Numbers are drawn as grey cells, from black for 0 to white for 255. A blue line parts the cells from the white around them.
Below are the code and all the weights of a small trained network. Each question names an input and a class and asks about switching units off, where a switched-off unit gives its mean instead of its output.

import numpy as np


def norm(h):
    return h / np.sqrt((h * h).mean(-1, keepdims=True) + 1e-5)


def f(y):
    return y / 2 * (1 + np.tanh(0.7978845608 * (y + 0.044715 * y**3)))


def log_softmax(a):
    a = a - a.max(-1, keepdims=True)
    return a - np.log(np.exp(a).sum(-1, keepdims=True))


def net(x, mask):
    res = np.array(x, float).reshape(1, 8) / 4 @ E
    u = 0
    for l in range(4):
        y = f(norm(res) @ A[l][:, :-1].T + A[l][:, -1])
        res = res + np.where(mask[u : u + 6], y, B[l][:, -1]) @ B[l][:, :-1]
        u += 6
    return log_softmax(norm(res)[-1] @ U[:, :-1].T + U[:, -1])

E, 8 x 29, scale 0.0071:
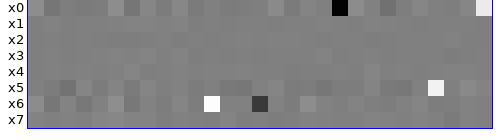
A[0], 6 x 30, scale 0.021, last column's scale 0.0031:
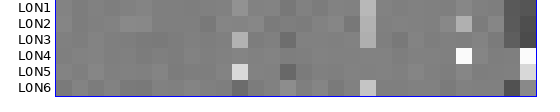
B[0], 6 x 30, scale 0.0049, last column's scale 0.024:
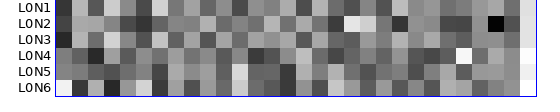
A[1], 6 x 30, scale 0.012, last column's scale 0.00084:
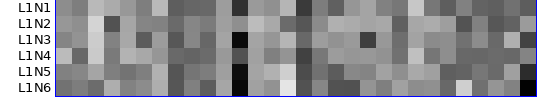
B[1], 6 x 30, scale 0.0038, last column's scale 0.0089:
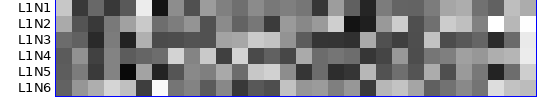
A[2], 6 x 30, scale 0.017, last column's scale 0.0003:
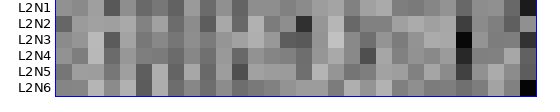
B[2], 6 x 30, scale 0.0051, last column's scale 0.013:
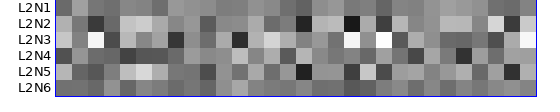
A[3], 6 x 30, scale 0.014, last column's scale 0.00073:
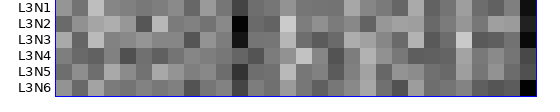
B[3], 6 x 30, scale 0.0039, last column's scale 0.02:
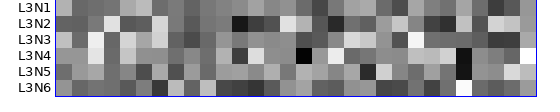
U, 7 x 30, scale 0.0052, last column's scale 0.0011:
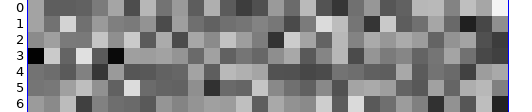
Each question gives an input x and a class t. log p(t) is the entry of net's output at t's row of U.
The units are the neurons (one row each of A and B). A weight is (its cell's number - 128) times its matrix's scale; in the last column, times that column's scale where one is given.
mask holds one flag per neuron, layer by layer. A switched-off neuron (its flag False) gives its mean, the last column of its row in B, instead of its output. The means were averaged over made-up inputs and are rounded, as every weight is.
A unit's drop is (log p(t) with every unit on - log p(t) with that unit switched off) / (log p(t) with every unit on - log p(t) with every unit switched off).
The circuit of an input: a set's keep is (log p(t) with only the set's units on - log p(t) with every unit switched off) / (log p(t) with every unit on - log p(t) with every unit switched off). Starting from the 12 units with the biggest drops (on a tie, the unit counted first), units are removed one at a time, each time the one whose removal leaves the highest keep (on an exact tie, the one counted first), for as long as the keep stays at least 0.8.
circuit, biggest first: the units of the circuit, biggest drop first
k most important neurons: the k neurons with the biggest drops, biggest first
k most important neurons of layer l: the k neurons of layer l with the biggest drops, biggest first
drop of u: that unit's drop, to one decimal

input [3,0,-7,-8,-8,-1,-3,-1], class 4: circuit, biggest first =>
(L0N4, L0N5, L1N3)
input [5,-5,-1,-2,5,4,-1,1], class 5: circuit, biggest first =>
(L0N5)
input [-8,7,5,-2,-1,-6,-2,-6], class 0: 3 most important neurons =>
(L0N4, L0N6, L0N5)
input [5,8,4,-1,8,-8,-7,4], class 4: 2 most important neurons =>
(L0N4, L0N6)
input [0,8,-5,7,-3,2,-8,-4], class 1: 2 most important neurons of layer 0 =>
(L0N3, L0N1)
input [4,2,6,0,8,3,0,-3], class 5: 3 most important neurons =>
(L0N5, L0N6, L0N2)
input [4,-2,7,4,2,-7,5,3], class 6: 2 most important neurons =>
(L0N4, L2N3)
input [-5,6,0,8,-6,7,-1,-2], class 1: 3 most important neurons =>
(L0N2, L0N6, L0N5)
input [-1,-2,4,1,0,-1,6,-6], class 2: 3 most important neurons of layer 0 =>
(L0N4, L0N3, L0N6)
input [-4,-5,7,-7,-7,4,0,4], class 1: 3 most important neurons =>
(L0N2, L0N6, L0N5)
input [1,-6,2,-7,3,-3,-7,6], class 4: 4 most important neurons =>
(L0N6, L0N4, L0N5, L1N3)
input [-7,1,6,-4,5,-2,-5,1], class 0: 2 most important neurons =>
(L0N6, L0N4)
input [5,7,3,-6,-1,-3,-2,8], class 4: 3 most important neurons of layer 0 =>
(L0N6, L0N4, L0N5)
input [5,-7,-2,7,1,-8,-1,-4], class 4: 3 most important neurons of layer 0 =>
(L0N6, L0N5, L0N4)
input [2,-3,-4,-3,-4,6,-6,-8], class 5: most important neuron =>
(L0N6)
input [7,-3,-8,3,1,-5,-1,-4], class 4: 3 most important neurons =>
(L0N5, L0N4, L0N6)
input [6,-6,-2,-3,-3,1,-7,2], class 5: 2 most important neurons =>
(L1N6, L0N2)
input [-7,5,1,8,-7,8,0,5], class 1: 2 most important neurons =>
(L0N2, L0N6)
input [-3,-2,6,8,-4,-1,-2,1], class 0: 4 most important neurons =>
(L0N6, L0N4, L0N5, L1N2)
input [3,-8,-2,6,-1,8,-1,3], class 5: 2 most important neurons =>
(L0N5, L0N6)
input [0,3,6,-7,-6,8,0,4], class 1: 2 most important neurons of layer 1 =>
(L1N2, L1N4)
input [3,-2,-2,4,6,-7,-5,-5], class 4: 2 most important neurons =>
(L0N6, L0N4)
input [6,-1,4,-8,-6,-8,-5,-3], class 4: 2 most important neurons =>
(L0N4, L0N5)
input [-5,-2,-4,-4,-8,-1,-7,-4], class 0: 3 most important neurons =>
(L0N4, L1N2, L0N6)
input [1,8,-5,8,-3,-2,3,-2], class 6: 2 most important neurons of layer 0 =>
(L0N4, L0N5)
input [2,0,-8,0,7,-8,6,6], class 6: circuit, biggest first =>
(L0N4, L2N3)
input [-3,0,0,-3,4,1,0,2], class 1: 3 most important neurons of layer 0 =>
(L0N2, L0N6, L0N5)
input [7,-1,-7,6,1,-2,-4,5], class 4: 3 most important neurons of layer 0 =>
(L0N4, L0N6, L0N5)
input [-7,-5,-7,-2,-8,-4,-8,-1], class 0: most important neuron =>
(L0N4)
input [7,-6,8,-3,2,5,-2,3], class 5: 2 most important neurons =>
(L0N5, L0N6)
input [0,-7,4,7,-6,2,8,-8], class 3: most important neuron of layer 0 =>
(L0N6)
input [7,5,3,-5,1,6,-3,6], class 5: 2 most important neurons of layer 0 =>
(L0N5, L0N6)
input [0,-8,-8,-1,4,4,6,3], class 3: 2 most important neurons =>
(L0N6, L0N3)
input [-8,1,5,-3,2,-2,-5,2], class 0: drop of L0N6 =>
1.2
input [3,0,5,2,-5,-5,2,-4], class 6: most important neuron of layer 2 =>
(L2N4)
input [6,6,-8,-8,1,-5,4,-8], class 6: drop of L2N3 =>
0.1
